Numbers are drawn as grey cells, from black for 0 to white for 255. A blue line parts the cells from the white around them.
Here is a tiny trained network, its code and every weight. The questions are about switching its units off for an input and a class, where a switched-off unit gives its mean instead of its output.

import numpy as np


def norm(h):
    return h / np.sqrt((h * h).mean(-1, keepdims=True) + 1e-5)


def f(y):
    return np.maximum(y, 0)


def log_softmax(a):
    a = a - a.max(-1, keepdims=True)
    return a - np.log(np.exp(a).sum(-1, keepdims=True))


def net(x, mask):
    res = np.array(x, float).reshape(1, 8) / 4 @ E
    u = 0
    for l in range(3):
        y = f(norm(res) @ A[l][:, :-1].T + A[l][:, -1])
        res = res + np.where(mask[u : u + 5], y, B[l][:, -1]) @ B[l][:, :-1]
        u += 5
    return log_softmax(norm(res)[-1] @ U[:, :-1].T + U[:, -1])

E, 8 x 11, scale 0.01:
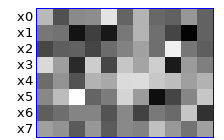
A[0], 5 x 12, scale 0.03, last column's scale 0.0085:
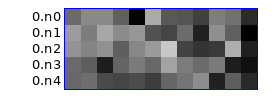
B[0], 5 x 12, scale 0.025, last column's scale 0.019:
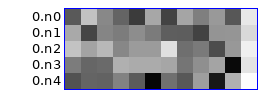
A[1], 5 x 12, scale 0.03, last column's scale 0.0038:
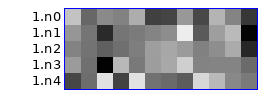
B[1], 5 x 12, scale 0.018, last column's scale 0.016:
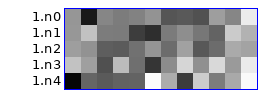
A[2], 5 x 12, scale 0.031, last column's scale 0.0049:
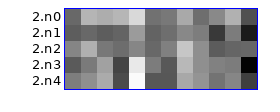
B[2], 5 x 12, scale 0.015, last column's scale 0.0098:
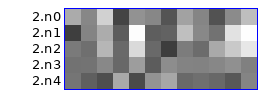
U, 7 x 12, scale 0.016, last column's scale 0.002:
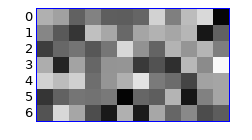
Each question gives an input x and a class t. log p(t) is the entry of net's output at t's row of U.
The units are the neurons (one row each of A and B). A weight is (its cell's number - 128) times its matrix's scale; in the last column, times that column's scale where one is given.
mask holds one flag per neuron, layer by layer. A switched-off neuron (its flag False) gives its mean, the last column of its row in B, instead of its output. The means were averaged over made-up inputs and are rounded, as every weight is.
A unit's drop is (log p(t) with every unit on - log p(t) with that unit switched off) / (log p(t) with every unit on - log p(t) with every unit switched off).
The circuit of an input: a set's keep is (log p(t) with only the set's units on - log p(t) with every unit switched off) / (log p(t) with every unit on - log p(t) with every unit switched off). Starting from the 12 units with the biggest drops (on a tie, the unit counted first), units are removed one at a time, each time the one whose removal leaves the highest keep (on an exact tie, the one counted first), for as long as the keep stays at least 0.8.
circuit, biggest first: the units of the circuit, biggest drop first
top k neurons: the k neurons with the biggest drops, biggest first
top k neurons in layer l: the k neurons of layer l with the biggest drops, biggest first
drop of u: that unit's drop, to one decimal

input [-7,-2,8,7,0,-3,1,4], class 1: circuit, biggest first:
0.n3
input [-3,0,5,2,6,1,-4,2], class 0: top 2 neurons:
0.n4, 0.n2
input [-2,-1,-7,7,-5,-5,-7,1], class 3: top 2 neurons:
1.n0, 0.n1
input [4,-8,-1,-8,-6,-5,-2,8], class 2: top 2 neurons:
1.n4, 0.n4
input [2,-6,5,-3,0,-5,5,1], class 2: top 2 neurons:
1.n4, 0.n4
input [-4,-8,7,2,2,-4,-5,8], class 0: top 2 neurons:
0.n4, 0.n3
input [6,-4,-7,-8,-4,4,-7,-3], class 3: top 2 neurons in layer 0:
0.n1, 0.n4
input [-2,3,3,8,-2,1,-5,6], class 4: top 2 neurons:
0.n2, 1.n1
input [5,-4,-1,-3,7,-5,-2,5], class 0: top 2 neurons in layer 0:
0.n4, 0.n3
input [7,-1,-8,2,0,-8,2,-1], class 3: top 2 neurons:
0.n1, 1.n0
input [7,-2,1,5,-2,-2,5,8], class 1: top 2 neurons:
0.n3, 1.n3
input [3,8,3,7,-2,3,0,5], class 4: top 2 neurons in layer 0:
0.n2, 0.n3
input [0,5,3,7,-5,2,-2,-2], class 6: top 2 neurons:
0.n0, 0.n3
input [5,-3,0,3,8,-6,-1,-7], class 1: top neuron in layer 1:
1.n1
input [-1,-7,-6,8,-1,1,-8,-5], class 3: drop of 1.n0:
0.2
